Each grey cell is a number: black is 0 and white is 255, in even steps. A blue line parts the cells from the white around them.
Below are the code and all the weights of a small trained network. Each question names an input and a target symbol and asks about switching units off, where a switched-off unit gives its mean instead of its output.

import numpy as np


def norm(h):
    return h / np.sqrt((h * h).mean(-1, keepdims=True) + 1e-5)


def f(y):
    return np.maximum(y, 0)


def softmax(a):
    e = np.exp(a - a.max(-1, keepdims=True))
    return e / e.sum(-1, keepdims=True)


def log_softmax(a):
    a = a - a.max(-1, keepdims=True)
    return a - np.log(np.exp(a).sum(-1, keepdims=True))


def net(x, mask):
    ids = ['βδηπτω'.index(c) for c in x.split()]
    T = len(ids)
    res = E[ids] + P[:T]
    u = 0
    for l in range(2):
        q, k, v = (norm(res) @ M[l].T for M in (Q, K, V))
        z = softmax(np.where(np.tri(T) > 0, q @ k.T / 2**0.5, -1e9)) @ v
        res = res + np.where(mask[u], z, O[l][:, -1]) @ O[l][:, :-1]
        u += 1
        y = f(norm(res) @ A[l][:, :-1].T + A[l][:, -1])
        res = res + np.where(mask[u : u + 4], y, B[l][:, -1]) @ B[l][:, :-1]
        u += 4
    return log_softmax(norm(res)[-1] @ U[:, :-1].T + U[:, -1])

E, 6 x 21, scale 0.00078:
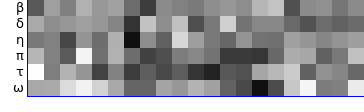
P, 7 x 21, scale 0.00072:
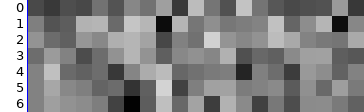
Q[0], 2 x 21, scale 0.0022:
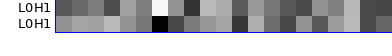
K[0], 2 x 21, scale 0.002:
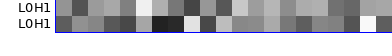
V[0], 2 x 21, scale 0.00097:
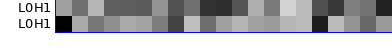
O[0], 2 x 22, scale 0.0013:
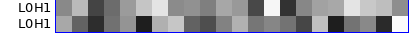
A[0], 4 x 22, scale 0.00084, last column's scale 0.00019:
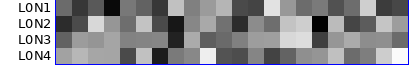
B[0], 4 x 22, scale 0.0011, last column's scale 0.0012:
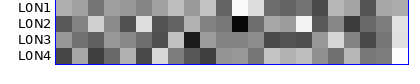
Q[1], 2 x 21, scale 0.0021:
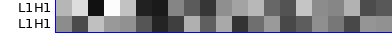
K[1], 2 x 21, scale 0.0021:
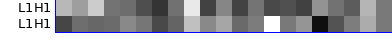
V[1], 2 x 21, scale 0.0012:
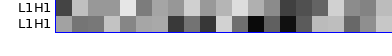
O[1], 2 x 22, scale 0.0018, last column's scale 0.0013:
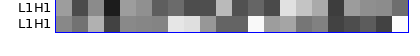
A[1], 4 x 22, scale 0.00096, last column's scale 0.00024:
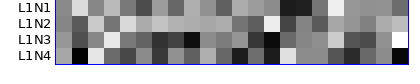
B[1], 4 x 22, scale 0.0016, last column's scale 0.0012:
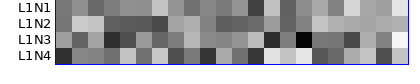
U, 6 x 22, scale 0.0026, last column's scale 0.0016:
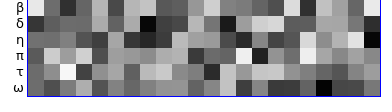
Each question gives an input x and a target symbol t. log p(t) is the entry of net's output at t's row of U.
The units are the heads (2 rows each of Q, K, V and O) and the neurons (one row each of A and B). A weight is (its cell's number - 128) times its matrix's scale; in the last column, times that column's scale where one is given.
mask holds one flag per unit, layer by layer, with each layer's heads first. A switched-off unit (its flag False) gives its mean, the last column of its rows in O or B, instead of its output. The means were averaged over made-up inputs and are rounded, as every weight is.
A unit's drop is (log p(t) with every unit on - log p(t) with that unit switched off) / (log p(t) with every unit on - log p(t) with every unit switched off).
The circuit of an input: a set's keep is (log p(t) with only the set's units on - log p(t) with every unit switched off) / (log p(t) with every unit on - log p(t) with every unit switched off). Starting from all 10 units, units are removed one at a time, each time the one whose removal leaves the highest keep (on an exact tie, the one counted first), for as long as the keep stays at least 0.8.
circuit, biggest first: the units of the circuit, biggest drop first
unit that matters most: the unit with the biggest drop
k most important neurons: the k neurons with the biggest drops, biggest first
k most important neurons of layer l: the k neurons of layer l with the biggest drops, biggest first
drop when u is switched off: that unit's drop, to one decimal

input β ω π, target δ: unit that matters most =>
L1H1
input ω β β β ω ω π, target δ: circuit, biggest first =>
[L1N4, L0H1]
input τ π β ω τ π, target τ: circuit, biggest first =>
[L0H1, L1H1]
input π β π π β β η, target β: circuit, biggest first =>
[L0N2, L0H1, L1N1, L0N1]
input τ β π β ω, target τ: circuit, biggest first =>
[L1H1, L0H1]
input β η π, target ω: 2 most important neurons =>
[L1N3, L1N1]
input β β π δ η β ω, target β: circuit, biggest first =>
[L0H1, L1H1]
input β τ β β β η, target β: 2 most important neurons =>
[L0N2, L0N1]
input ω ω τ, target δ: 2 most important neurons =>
[L1N4, L0N4]
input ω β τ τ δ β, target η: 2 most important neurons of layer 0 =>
[L0N3, L0N4]
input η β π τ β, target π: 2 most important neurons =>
[L1N1, L0N2]
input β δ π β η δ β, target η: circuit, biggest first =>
[L1H1, L1N3]
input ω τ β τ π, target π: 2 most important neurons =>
[L1N1, L0N4]
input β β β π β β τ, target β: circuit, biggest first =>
[L0H1]
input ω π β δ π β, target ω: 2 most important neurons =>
[L1N3, L0N3]
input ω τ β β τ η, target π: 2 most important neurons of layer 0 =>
[L0N4, L0N1]
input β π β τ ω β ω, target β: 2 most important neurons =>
[L0N2, L0N4]
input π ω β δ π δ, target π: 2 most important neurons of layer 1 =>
[L1N3, L1N1]
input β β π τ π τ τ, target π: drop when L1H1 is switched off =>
0.6
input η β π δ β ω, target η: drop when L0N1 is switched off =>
0.3
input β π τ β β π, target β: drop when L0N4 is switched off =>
-0.1
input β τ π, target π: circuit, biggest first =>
[L1H1]
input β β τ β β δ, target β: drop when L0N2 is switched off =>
0.1
